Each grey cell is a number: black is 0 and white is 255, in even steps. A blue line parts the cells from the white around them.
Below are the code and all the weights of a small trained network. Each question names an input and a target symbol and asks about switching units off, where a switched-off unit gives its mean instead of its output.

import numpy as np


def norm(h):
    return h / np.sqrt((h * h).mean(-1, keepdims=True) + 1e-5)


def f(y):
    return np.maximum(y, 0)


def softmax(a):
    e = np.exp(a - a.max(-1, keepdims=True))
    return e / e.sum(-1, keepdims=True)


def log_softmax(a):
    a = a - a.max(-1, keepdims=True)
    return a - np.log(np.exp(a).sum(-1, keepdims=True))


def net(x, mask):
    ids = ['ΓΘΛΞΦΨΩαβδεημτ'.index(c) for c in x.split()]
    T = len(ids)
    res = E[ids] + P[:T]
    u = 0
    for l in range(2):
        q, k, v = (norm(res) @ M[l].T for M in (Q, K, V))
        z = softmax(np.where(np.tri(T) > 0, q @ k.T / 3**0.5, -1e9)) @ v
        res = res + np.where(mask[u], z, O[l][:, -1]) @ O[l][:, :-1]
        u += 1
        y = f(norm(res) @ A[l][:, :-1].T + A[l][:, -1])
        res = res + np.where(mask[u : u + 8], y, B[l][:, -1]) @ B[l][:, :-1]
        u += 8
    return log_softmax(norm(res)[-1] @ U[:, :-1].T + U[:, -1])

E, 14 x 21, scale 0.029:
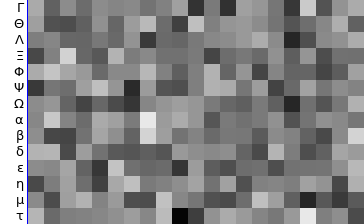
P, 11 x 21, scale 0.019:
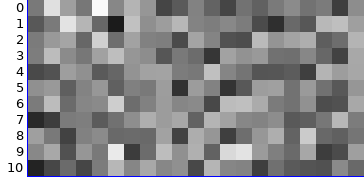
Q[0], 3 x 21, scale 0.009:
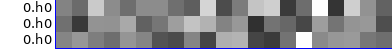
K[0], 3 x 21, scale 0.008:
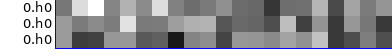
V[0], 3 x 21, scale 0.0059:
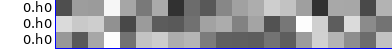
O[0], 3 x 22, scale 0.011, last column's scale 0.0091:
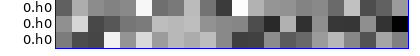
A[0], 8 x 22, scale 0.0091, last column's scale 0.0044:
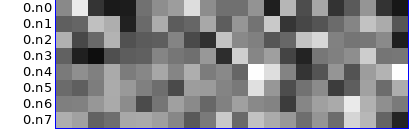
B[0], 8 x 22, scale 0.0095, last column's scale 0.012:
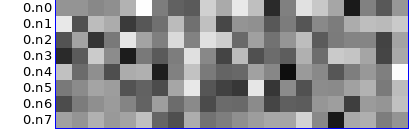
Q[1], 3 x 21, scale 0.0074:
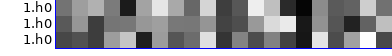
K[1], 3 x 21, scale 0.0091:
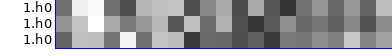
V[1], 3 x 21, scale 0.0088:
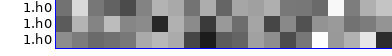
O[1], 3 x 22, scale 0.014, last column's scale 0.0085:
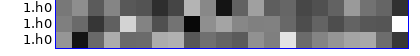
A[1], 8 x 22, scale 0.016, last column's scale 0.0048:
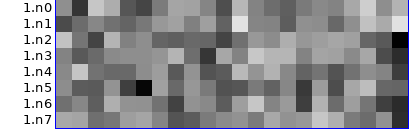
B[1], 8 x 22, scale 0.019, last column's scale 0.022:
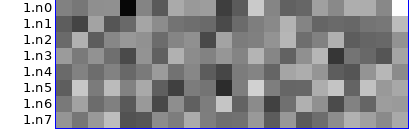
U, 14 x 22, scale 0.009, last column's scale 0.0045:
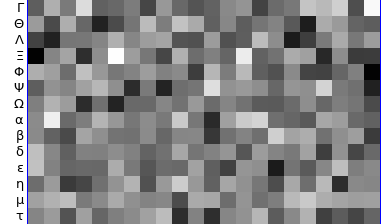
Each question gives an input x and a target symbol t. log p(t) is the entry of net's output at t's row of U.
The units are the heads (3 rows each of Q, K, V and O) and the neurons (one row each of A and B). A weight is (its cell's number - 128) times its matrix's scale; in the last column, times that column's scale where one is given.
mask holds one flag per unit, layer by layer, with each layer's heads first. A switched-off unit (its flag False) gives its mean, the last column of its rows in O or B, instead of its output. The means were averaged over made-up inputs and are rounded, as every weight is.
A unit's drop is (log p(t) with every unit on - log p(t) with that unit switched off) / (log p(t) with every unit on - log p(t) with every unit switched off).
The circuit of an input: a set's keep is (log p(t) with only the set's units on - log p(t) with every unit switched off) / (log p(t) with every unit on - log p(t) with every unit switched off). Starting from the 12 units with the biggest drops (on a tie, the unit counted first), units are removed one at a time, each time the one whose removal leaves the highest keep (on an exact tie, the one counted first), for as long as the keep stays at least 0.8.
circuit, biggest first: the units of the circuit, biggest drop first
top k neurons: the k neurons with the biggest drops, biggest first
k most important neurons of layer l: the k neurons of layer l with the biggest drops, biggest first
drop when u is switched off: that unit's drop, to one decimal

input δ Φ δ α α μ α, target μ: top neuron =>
(0.n1)
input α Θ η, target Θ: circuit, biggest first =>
(1.h0 1.n3)
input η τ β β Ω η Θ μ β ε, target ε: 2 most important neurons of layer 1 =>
(1.n0 1.n5)
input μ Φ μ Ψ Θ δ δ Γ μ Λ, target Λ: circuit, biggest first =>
(0.h0 1.n4)
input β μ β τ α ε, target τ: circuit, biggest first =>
(1.h0 1.n2)
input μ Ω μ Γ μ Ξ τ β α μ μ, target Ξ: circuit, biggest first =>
(1.h0 0.n1 0.n4 1.n0)
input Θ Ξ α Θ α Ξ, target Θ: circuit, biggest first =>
(1.h0 1.n3)
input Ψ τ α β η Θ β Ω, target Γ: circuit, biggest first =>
(1.n5 1.h0 0.n1)
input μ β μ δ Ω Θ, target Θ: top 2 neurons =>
(1.n3 1.n5)
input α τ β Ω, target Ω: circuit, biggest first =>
(1.n0 0.h0)
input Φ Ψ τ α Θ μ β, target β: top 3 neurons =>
(0.n4 1.n0 1.n1)
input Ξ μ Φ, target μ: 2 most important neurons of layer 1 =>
(1.n0 1.n7)
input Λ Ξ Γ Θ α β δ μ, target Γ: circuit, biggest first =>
(0.n5 1.n5 1.h0)
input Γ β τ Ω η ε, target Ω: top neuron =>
(0.n6)
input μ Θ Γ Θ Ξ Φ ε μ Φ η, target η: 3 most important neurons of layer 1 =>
(1.n0 1.n5 1.n1)
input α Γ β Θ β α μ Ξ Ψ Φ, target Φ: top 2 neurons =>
(1.n0 0.n4)
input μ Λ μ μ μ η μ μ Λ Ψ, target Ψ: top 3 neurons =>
(1.n0 0.n5 0.n4)
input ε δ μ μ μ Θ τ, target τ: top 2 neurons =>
(1.n2 0.n4)
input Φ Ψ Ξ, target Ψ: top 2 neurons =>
(1.n0 1.n1)
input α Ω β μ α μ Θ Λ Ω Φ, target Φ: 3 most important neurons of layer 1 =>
(1.n0 1.n1 1.n4)
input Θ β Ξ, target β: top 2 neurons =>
(1.n0 1.n1)
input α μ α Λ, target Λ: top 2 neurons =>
(1.n4 1.n0)
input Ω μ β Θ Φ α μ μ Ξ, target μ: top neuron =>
(1.n7)
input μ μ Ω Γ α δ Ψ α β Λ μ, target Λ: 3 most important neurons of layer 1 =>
(1.n0 1.n5 1.n3)
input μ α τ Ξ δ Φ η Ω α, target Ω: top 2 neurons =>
(1.n0 1.n5)
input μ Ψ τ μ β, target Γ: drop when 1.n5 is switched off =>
0.5
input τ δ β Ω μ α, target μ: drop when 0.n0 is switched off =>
0.0
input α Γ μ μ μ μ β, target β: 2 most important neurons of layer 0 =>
(0.n4 0.n5)
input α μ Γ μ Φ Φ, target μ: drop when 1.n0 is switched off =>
0.2
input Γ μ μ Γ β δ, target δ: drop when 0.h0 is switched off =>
0.6
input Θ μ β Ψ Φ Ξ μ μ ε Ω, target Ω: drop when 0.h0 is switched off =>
0.3
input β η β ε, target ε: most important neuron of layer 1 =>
(1.n0)
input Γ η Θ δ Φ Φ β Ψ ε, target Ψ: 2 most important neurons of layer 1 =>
(1.n0 1.n1)
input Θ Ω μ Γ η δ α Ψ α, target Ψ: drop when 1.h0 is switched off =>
0.2
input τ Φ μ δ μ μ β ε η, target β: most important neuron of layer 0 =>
(0.n2)
